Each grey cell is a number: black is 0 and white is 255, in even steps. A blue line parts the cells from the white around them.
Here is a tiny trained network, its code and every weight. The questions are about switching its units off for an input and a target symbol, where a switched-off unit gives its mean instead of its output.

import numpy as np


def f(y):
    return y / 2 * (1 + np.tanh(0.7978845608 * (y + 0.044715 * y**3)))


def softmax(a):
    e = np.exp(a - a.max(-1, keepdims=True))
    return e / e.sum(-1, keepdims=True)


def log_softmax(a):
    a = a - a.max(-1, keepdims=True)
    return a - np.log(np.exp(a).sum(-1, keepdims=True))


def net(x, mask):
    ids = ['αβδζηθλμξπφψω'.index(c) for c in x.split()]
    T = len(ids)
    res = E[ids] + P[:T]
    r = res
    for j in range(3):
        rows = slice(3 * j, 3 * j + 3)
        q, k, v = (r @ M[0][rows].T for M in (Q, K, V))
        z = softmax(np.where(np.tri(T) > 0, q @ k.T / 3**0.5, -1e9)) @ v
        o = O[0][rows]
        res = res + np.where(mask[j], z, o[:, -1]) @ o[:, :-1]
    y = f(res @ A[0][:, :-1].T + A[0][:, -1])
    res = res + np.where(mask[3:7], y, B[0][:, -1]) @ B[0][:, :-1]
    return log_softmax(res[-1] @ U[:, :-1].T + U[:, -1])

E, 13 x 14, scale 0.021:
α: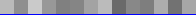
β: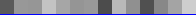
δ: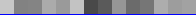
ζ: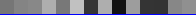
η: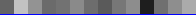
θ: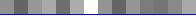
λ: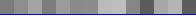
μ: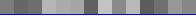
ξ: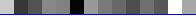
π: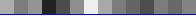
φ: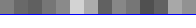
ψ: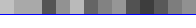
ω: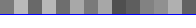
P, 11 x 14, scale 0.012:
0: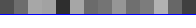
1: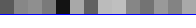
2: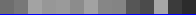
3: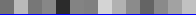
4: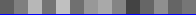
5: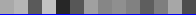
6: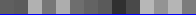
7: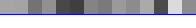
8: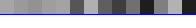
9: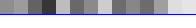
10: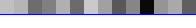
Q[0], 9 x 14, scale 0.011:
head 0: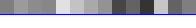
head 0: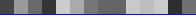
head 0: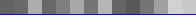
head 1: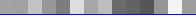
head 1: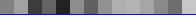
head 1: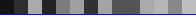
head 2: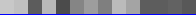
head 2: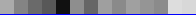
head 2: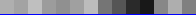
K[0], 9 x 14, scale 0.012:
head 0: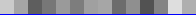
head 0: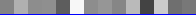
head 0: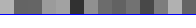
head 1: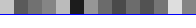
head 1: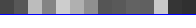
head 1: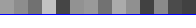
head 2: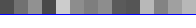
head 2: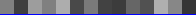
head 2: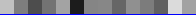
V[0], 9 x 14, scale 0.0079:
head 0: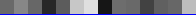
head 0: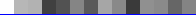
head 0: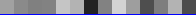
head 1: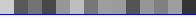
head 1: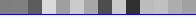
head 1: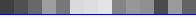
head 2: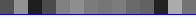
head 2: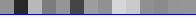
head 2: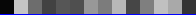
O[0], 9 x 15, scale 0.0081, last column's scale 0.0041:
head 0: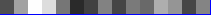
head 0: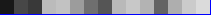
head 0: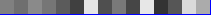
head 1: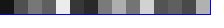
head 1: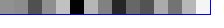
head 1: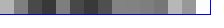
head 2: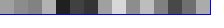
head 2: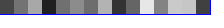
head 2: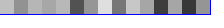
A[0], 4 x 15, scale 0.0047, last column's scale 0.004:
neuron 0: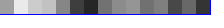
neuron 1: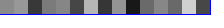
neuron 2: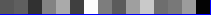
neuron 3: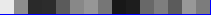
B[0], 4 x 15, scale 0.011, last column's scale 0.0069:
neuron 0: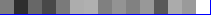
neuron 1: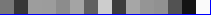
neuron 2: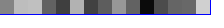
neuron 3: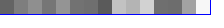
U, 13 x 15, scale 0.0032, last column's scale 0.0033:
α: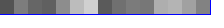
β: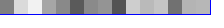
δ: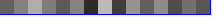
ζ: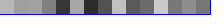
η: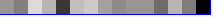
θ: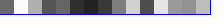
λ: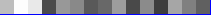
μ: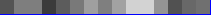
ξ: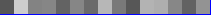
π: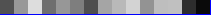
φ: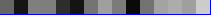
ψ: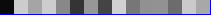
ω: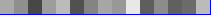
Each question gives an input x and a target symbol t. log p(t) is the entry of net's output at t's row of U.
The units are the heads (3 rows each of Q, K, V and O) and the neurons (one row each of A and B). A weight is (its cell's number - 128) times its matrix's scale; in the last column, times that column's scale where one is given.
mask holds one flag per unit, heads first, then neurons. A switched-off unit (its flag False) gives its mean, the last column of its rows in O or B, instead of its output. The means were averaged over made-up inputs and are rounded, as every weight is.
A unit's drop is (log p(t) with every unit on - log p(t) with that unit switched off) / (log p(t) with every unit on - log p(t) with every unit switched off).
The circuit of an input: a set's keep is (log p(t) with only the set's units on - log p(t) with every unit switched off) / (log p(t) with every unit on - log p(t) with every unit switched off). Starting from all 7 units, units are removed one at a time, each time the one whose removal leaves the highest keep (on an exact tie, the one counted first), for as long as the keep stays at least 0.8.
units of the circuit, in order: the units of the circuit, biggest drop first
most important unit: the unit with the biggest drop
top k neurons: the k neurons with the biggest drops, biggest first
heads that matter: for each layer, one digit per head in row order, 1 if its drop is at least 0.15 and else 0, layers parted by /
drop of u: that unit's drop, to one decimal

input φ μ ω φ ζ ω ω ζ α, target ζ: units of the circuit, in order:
[head 1; head 2]
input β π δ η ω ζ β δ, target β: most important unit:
head 1
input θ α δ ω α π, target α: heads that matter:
101
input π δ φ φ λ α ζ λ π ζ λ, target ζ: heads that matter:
011
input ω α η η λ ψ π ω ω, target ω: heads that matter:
101
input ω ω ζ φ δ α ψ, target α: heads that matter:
101
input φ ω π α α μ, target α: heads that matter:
001
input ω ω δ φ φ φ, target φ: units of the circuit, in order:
[head 0; neuron 0; head 1; head 2]
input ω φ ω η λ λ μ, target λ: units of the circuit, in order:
[head 0; neuron 2; head 2]
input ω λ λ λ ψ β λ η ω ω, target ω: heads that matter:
001
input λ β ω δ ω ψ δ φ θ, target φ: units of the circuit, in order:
[head 0; head 2; neuron 0; head 1]
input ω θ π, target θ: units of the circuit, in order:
[head 0; head 1]
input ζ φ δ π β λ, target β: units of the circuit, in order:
[head 1; head 0; head 2; neuron 3]
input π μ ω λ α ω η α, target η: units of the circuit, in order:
[head 1]
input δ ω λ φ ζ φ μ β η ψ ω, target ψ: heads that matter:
110
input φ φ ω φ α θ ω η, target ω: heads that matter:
001
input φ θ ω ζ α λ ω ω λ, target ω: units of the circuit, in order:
[head 2; head 0]
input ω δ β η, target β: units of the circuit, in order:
[head 1; neuron 3; head 0; neuron 1]
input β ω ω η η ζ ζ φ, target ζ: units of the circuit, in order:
[head 1; head 2]
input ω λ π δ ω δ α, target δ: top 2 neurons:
[neuron 1; neuron 2]
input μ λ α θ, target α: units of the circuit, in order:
[head 2]
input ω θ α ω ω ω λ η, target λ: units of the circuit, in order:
[head 2; neuron 2; head 0]
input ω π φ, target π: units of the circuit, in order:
[head 0; head 1]
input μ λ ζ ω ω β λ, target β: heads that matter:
110
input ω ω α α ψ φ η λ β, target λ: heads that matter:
101
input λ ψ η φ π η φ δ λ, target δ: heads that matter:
111
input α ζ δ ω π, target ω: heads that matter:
001
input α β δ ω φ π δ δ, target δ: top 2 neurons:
[neuron 1; neuron 2]
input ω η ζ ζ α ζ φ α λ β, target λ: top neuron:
[neuron 2]
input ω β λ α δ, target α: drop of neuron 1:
0.0
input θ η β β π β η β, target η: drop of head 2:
0.1
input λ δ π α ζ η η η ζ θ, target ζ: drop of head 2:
0.5
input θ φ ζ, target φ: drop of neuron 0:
0.5
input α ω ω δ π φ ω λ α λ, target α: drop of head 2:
0.6
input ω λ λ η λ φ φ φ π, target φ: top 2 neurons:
[neuron 0; neuron 2]
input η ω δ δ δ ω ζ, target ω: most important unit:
head 2
